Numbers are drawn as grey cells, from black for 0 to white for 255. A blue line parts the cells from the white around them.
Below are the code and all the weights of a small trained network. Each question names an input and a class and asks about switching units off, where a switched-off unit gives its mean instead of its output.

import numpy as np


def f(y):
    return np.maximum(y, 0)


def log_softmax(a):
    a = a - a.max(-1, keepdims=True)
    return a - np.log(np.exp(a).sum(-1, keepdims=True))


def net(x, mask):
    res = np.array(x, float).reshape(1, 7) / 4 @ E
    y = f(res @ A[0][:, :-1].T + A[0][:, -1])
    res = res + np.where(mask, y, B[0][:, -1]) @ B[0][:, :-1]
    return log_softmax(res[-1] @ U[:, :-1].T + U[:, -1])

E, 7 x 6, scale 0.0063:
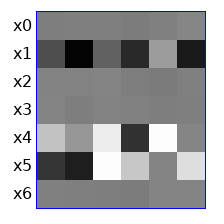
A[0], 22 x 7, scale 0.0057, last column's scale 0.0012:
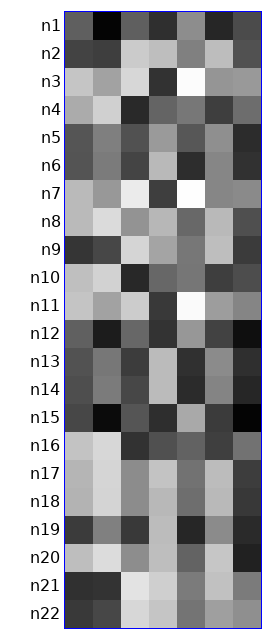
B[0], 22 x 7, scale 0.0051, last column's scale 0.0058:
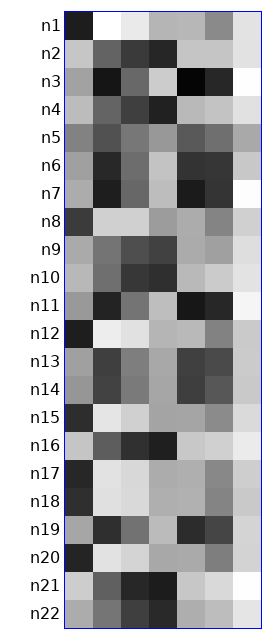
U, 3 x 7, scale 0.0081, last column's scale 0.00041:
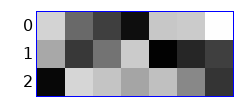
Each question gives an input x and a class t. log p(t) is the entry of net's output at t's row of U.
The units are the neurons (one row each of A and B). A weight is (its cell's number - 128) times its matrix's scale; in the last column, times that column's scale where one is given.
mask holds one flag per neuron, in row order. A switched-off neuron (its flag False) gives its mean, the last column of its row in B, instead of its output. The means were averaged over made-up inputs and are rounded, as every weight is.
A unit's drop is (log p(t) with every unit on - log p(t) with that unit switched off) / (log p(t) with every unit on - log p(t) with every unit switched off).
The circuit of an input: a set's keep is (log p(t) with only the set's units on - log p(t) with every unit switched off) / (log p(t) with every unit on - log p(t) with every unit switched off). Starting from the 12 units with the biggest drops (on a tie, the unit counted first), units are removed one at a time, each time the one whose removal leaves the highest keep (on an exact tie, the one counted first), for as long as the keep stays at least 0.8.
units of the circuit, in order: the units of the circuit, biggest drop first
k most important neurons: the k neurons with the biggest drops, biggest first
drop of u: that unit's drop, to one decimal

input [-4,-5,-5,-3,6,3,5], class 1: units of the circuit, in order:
[n3; n11]
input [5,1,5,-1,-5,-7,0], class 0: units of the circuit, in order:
[n16]
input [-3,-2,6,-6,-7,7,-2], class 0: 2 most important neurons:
[n21; n2]
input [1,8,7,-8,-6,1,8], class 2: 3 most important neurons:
[n1; n15; n12]
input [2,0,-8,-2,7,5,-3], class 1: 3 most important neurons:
[n3; n7; n11]
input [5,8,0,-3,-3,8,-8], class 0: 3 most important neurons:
[n21; n2; n22]
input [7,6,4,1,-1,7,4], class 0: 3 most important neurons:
[n21; n2; n22]
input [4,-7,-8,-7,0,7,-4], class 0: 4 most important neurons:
[n21; n2; n22; n9]
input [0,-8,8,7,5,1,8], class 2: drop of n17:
0.2
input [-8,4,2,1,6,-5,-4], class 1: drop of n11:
0.3
